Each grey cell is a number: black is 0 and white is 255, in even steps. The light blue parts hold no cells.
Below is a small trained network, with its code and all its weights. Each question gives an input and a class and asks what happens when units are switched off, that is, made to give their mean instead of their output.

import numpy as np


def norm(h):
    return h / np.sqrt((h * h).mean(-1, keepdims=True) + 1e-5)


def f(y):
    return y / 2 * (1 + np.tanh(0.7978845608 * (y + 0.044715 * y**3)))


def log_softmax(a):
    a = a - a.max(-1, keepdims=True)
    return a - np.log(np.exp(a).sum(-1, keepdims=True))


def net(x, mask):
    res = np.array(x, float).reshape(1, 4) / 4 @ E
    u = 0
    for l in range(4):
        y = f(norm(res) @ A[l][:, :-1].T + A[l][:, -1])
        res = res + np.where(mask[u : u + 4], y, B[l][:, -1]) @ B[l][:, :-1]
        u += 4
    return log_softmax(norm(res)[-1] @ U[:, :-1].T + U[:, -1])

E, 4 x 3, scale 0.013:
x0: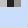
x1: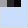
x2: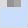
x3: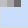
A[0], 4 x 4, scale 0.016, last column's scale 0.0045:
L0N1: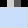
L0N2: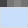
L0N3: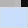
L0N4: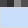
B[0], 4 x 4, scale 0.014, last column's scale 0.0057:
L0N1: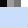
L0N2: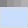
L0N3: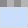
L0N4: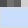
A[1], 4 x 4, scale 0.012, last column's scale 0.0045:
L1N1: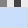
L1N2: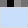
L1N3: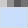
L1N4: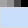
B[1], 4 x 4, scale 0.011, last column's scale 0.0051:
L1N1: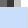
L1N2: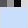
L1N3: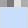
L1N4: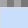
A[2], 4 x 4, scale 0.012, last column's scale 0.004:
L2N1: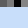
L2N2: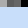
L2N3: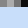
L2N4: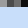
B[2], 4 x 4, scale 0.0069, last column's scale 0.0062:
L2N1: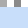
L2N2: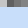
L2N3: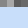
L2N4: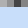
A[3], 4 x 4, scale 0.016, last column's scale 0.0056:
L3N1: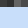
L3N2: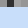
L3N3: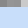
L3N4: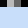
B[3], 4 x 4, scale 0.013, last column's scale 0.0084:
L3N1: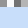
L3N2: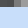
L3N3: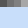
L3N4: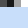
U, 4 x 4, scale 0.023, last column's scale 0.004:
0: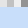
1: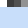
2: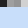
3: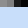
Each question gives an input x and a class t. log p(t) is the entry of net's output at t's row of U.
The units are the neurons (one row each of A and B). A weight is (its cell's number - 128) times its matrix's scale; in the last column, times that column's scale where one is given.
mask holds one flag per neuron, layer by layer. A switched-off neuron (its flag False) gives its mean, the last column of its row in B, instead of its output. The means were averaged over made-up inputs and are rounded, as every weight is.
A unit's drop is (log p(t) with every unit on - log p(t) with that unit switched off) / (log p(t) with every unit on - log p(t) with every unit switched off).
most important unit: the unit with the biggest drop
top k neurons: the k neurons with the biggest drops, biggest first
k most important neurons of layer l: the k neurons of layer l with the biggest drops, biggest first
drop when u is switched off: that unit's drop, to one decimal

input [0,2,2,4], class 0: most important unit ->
L1N3
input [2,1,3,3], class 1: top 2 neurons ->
(L2N1; L3N1)
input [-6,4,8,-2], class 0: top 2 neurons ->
(L0N1; L1N3)
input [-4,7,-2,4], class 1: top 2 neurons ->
(L0N1; L0N4)
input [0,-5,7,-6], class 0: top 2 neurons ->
(L0N1; L3N4)
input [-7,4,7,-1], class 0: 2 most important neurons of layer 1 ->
(L1N3; L1N2)
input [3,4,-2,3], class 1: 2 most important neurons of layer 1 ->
(L1N3; L1N4)
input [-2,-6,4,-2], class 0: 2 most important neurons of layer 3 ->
(L3N4; L3N2)
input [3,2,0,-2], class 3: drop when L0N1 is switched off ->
0.3
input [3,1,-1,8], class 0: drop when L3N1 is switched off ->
-0.1
